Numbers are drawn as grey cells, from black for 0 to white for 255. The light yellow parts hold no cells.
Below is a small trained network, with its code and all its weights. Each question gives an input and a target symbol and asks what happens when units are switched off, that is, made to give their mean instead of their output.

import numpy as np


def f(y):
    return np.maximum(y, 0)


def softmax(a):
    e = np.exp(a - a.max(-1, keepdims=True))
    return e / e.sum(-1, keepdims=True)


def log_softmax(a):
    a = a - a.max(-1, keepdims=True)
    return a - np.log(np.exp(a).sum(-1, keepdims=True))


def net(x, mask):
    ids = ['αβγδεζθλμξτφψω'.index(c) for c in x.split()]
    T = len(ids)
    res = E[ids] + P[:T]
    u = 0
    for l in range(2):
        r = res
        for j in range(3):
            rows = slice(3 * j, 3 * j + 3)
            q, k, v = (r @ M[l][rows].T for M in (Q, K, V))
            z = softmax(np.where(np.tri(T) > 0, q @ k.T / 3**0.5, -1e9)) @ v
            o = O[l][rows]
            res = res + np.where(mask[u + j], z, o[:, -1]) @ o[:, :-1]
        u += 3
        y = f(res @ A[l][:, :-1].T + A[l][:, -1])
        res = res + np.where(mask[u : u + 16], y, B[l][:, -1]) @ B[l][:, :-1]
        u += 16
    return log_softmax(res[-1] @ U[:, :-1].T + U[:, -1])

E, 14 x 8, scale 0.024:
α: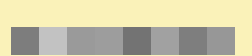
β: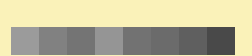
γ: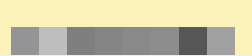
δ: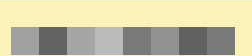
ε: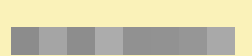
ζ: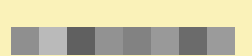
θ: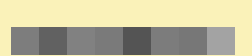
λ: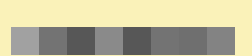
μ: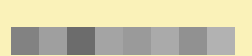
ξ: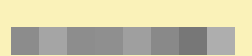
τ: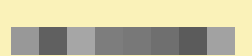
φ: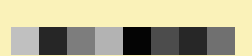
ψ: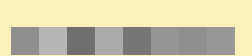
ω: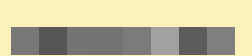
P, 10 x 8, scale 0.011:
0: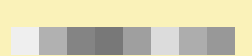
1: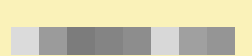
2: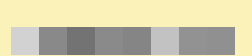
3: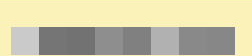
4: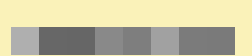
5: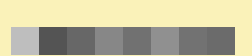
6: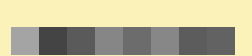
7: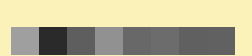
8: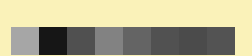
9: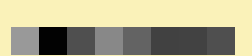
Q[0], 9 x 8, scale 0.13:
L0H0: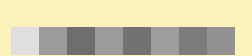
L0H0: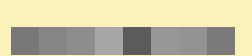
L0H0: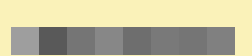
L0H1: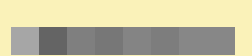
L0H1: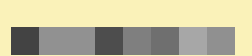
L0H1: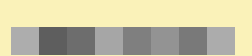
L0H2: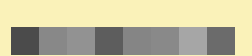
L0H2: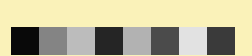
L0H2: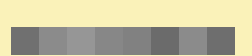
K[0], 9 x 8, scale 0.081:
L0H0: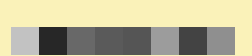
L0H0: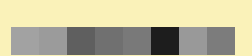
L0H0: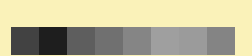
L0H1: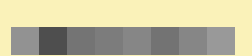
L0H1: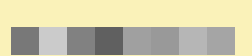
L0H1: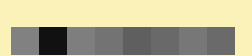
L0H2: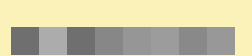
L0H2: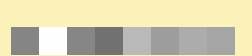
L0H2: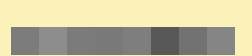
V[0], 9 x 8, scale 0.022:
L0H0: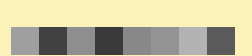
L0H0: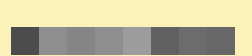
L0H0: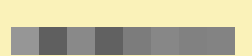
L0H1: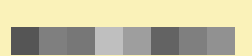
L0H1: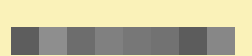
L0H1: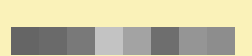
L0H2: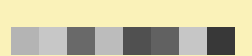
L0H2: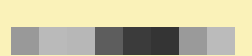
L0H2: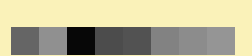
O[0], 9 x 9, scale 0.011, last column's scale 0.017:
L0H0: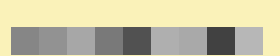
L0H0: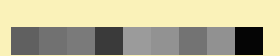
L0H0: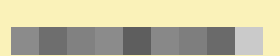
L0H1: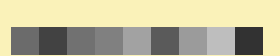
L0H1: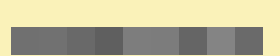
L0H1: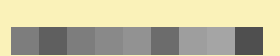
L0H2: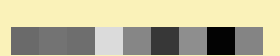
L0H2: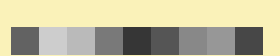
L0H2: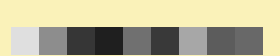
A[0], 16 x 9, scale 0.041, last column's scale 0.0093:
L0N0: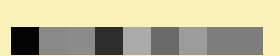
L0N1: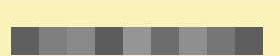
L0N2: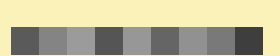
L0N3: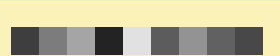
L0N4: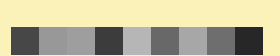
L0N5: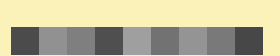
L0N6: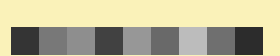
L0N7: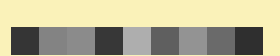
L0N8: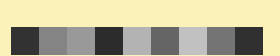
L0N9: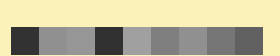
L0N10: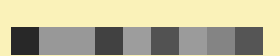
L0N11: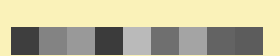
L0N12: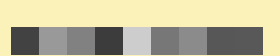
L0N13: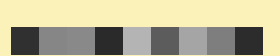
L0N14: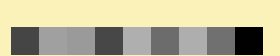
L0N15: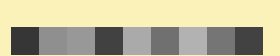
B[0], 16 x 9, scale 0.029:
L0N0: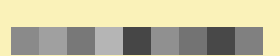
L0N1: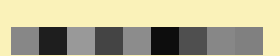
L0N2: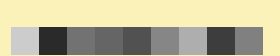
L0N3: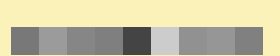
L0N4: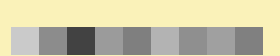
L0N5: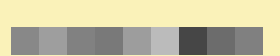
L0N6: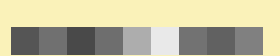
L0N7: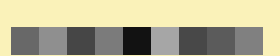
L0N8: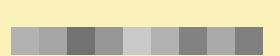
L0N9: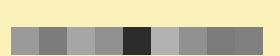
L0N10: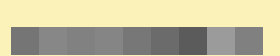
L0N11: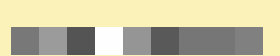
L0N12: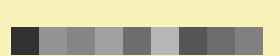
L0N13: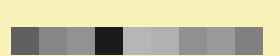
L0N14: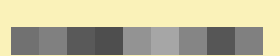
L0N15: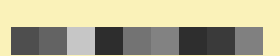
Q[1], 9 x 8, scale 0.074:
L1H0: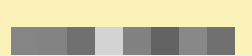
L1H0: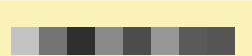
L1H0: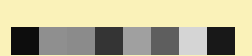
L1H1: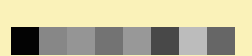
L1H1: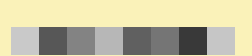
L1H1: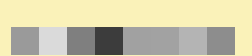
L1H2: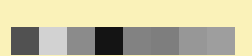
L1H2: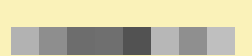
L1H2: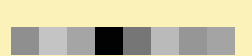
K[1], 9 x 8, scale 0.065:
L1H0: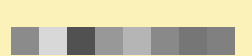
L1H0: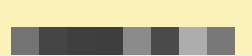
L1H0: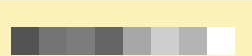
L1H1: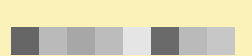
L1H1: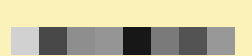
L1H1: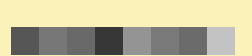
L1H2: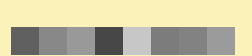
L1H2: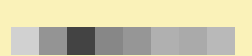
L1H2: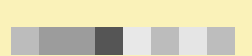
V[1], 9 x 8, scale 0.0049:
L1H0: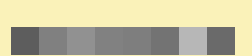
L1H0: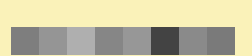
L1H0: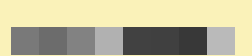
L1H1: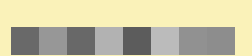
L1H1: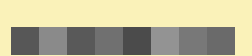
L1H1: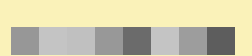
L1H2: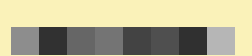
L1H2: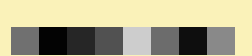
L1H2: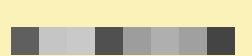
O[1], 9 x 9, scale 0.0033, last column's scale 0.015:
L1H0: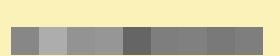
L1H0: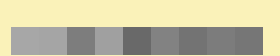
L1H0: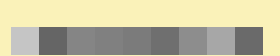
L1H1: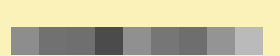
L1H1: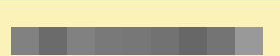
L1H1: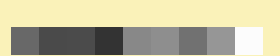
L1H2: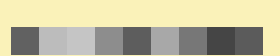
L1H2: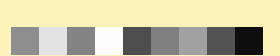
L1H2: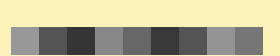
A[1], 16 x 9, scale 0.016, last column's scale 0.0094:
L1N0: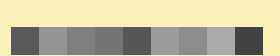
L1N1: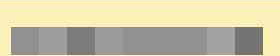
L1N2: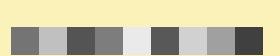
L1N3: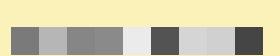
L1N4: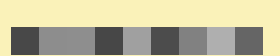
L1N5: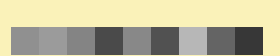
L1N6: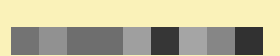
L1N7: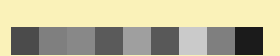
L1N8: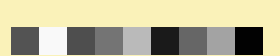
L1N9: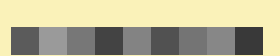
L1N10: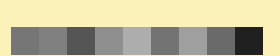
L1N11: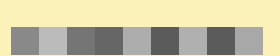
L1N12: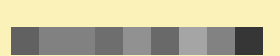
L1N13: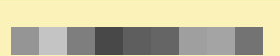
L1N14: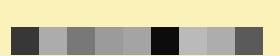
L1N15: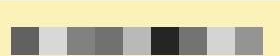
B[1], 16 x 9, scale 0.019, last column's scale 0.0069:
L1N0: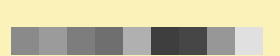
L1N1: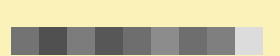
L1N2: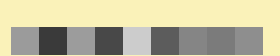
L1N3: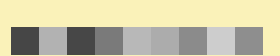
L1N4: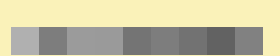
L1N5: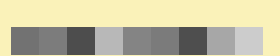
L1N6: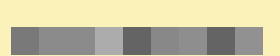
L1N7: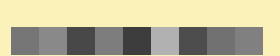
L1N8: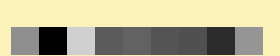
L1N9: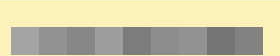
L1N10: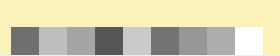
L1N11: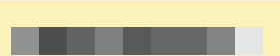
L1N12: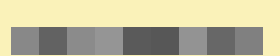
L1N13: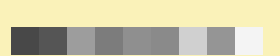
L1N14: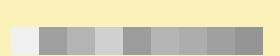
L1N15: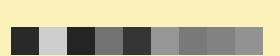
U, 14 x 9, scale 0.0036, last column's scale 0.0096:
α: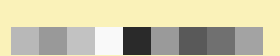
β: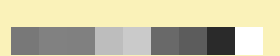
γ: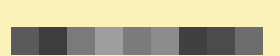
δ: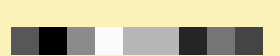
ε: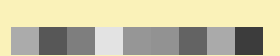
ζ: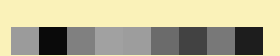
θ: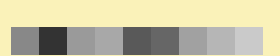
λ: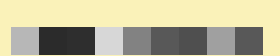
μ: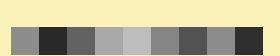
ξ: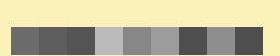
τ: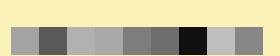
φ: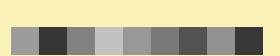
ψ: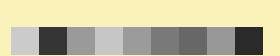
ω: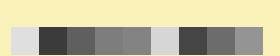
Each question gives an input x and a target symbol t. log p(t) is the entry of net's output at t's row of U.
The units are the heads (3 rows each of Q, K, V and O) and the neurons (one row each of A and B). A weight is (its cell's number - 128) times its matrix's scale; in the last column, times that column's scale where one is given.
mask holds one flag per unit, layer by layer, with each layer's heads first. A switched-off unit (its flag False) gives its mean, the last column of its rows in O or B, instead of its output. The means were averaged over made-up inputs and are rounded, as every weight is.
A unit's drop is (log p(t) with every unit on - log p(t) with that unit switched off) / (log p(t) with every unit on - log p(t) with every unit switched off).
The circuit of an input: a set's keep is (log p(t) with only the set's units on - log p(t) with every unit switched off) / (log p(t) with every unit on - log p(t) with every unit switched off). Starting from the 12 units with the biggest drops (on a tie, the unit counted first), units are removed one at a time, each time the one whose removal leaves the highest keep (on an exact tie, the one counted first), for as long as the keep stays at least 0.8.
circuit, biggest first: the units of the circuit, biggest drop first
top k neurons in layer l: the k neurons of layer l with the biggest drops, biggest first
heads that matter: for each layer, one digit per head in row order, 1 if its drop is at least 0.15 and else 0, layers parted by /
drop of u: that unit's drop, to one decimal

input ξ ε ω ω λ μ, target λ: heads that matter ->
001 / 000
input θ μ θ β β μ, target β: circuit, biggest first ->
(L0H2; L1N10)
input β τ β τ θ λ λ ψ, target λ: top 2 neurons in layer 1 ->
(L1N11; L1N5)
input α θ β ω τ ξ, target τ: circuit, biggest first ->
(L0H2; L1N0)
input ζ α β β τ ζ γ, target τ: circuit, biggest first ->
(L0H2; L1N0)
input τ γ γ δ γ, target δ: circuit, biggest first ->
(L0H2)
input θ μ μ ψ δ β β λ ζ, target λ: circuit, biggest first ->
(L0H2; L1N5)
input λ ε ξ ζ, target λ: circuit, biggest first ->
(L0H2; L1N11)
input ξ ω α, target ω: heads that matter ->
001 / 000
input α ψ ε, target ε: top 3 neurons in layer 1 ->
(L1N14; L1N3; L1N15)
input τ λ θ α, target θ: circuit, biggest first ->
(L0H2; L1N13)
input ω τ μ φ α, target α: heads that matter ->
101 / 000
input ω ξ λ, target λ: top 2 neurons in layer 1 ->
(L1N5; L1N11)
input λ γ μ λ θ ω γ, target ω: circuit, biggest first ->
(L0H2)
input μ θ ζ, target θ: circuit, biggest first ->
(L0H2; L1N13)
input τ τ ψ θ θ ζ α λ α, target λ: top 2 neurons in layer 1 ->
(L1N11; L1N5)
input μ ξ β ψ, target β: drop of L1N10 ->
0.3
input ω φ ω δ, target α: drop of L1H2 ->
-0.1
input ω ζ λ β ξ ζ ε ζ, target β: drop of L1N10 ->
0.2
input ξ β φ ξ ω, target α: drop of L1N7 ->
0.0
